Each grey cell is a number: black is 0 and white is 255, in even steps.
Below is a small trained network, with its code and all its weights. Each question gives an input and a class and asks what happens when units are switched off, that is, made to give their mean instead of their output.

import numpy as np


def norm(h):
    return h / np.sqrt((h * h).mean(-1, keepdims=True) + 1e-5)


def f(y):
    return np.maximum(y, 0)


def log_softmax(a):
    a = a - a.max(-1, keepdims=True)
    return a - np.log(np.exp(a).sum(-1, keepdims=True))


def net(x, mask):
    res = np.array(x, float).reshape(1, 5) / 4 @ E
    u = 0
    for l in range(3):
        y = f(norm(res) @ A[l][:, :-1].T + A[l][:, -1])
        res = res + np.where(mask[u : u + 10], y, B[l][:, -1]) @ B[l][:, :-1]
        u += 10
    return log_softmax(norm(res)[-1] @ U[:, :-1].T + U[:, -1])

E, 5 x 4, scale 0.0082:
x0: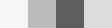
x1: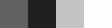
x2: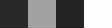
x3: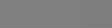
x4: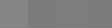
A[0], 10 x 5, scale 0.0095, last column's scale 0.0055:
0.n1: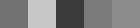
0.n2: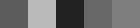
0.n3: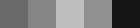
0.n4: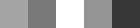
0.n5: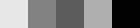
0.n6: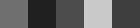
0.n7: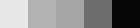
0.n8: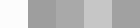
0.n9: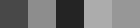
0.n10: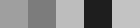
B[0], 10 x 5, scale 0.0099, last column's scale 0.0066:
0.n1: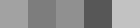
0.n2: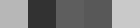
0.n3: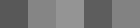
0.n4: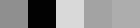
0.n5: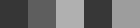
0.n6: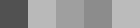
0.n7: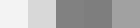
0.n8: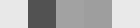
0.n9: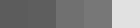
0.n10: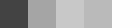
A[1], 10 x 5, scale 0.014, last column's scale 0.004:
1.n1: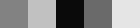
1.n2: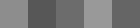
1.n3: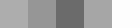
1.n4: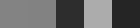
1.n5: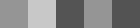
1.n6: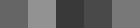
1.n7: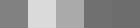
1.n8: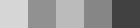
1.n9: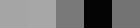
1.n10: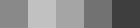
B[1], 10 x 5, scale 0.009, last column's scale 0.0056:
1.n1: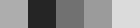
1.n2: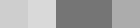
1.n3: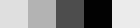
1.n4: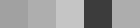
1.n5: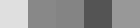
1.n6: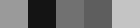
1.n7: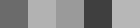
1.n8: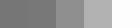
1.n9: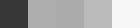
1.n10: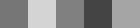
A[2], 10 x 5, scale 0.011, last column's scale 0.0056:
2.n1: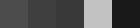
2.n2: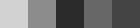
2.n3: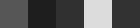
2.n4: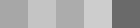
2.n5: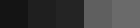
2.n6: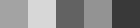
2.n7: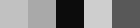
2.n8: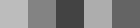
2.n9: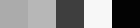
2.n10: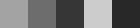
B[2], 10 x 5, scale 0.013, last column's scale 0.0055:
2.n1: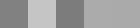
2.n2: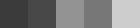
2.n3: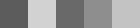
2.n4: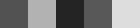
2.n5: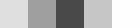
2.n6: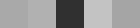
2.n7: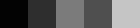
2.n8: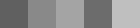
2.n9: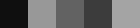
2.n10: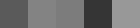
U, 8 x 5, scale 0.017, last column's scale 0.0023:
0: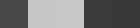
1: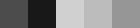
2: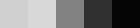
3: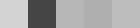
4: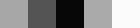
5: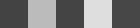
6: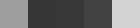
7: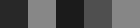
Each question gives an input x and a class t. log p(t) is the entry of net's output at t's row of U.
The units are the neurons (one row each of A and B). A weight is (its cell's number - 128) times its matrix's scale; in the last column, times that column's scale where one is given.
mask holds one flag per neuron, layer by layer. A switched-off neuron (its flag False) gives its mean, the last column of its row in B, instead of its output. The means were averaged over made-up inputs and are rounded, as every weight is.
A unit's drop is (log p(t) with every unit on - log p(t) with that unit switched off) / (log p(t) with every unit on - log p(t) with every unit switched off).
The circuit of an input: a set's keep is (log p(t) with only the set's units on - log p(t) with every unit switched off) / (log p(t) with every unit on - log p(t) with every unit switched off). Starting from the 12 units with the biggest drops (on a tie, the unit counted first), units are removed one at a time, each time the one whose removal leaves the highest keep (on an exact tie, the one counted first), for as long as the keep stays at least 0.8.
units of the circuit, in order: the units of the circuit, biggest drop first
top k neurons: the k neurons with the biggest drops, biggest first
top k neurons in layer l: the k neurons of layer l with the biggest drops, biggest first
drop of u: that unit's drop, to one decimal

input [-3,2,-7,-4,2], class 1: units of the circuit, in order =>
0.n4; 1.n3
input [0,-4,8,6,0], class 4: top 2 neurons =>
0.n9; 0.n8
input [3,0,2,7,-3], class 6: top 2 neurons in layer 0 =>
0.n10; 0.n8
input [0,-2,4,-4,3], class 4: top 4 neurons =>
0.n8; 0.n9; 2.n5; 1.n3
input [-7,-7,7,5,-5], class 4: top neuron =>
2.n5
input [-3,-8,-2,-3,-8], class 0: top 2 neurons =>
1.n9; 0.n10
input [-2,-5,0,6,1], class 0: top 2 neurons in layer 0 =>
0.n10; 0.n9
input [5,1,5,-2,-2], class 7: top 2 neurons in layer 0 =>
0.n8; 0.n7
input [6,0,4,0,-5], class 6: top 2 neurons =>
1.n3; 0.n10
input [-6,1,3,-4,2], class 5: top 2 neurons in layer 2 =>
2.n3; 2.n1
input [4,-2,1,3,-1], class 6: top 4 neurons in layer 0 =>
0.n8; 0.n10; 0.n2; 0.n6
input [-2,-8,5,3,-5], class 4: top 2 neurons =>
2.n5; 1.n9
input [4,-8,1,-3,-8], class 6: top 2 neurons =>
0.n2; 1.n1
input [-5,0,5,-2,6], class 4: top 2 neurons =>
2.n5; 0.n10
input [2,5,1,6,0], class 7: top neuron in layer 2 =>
2.n4
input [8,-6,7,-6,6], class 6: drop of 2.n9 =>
0.0
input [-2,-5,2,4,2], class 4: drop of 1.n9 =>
0.1
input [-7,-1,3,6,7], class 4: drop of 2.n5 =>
0.5
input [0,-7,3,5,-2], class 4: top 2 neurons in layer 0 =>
0.n8; 0.n7
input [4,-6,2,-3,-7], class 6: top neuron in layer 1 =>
1.n3
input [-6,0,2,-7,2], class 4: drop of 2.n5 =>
0.6
